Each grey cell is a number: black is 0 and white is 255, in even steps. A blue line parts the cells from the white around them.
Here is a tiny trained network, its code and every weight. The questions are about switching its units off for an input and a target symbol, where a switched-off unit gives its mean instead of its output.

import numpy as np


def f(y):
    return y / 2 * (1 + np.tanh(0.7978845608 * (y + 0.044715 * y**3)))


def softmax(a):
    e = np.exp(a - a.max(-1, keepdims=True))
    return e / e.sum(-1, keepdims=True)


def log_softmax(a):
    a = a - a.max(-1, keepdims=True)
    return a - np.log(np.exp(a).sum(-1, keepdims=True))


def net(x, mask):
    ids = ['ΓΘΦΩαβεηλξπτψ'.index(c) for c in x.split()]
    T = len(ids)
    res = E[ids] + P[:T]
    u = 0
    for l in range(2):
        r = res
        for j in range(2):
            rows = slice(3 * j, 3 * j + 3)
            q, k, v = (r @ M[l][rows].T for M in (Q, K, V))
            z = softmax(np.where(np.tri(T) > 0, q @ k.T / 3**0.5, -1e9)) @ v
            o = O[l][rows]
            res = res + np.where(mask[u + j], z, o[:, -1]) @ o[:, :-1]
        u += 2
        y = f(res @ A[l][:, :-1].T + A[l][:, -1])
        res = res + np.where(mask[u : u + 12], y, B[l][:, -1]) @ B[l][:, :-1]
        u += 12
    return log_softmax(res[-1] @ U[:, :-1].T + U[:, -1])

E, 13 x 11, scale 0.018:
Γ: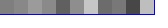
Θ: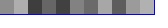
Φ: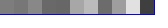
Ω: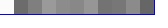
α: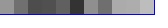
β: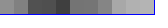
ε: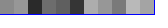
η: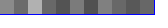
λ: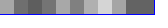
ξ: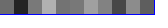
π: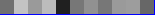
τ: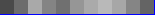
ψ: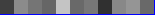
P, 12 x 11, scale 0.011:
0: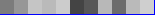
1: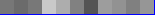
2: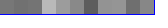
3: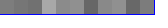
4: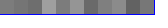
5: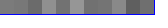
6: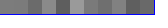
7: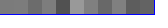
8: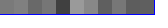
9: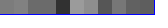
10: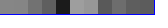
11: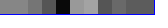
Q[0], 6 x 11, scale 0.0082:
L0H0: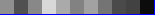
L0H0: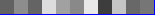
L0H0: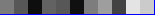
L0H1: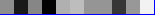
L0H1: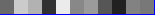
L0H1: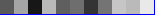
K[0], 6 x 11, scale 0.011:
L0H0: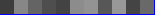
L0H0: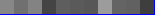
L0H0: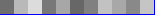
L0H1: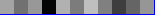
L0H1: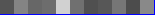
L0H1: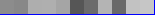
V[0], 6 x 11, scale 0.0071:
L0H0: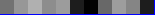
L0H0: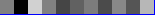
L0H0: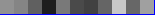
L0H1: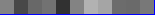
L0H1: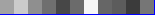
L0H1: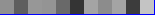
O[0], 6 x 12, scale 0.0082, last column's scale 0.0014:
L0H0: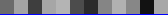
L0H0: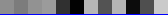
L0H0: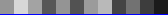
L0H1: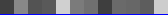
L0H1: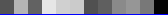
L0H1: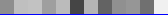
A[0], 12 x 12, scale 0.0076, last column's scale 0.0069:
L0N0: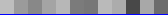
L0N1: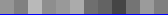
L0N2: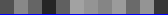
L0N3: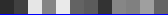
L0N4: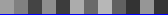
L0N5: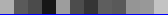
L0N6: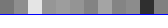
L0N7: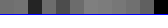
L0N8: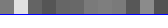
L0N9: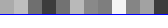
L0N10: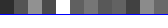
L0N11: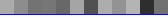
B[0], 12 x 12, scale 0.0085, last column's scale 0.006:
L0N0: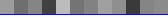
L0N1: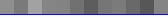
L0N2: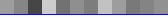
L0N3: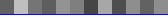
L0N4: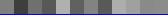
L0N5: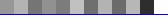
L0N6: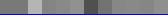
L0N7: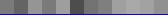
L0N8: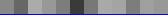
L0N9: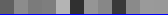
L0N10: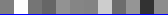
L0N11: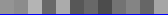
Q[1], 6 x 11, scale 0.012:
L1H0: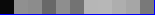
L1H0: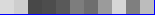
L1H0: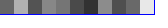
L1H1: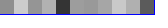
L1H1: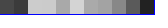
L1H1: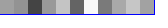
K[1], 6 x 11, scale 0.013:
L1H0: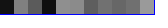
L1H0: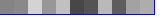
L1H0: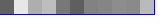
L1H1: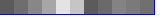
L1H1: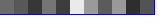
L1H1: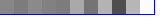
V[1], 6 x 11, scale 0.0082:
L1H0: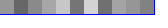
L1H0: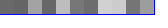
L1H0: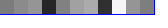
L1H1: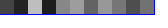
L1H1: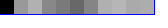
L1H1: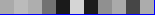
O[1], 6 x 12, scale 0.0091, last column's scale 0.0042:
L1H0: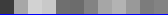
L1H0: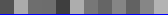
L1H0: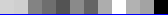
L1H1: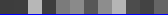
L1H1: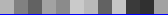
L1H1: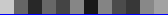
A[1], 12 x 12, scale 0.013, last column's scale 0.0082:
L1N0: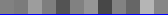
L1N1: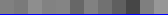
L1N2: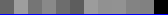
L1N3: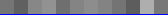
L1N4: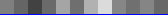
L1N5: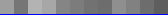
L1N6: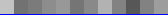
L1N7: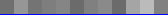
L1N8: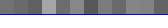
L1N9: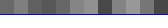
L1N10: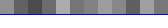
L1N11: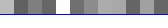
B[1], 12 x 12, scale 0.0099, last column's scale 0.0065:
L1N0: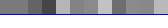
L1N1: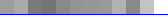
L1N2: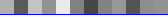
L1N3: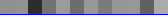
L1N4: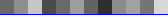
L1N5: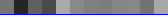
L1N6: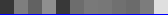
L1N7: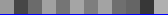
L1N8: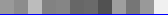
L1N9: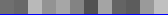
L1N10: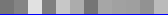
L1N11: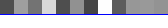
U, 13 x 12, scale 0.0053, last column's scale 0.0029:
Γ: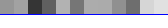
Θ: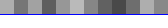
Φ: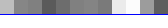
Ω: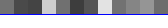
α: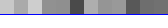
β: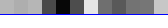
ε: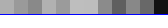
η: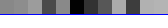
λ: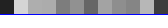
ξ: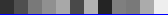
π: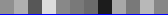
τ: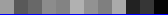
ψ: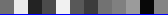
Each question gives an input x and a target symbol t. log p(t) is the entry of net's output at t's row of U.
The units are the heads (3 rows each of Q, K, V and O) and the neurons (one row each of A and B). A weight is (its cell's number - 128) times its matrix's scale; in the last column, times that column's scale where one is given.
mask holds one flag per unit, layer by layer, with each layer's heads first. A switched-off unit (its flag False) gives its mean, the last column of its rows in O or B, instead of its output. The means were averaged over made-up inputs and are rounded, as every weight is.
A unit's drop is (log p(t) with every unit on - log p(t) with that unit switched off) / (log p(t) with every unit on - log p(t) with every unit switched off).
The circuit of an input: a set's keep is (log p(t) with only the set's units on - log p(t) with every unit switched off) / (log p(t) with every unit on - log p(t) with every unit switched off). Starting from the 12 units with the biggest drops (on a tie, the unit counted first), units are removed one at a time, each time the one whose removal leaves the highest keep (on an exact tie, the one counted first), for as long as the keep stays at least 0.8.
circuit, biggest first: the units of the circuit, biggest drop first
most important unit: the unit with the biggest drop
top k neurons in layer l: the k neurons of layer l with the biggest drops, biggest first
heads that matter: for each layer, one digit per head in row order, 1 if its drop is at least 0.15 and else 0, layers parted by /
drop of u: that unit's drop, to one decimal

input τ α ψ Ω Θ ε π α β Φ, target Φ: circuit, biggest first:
(L1H0)
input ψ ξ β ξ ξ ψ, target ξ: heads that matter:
01 / 11
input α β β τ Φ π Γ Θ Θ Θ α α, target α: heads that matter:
11 / 01
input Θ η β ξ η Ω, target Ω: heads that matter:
00 / 10
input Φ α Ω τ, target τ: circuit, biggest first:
(L1H1 L0N6)
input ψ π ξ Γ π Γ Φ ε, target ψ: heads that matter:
11 / 00
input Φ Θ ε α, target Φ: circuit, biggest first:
(L1H0 L0H0 L0N5)
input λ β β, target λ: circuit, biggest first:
(L1H0 L0N0)
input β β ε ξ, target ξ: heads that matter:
00 / 11
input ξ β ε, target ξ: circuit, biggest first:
(L1H0 L1H1)
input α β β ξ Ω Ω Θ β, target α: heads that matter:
11 / 01
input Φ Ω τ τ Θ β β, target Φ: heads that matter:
01 / 10
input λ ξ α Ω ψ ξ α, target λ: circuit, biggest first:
(L1H0 L0N0 L1H1)
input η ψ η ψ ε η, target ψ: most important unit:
L0H0
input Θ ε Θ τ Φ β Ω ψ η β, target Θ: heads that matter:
10 / 10
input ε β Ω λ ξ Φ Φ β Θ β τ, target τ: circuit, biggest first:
(L1H1 L0H1)
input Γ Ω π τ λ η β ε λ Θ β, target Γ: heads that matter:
11 / 00
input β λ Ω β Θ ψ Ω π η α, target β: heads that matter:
11 / 00
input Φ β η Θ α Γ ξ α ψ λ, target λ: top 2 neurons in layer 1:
(L1N11 L1N10)
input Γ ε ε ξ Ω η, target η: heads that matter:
00 / 01
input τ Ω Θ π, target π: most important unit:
L0H1
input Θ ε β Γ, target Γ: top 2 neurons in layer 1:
(L1N1 L1N0)
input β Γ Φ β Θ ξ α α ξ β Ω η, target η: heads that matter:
01 / 01
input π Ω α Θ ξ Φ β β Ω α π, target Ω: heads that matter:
00 / 01
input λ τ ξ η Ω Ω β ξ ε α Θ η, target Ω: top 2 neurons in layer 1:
(L1N7 L1N4)
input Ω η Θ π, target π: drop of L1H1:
0.5
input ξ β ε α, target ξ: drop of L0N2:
0.0
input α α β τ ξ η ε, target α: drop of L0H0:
0.2
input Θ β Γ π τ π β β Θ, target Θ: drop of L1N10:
0.1
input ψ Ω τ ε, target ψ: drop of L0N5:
0.1
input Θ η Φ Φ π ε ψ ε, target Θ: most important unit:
L1H0
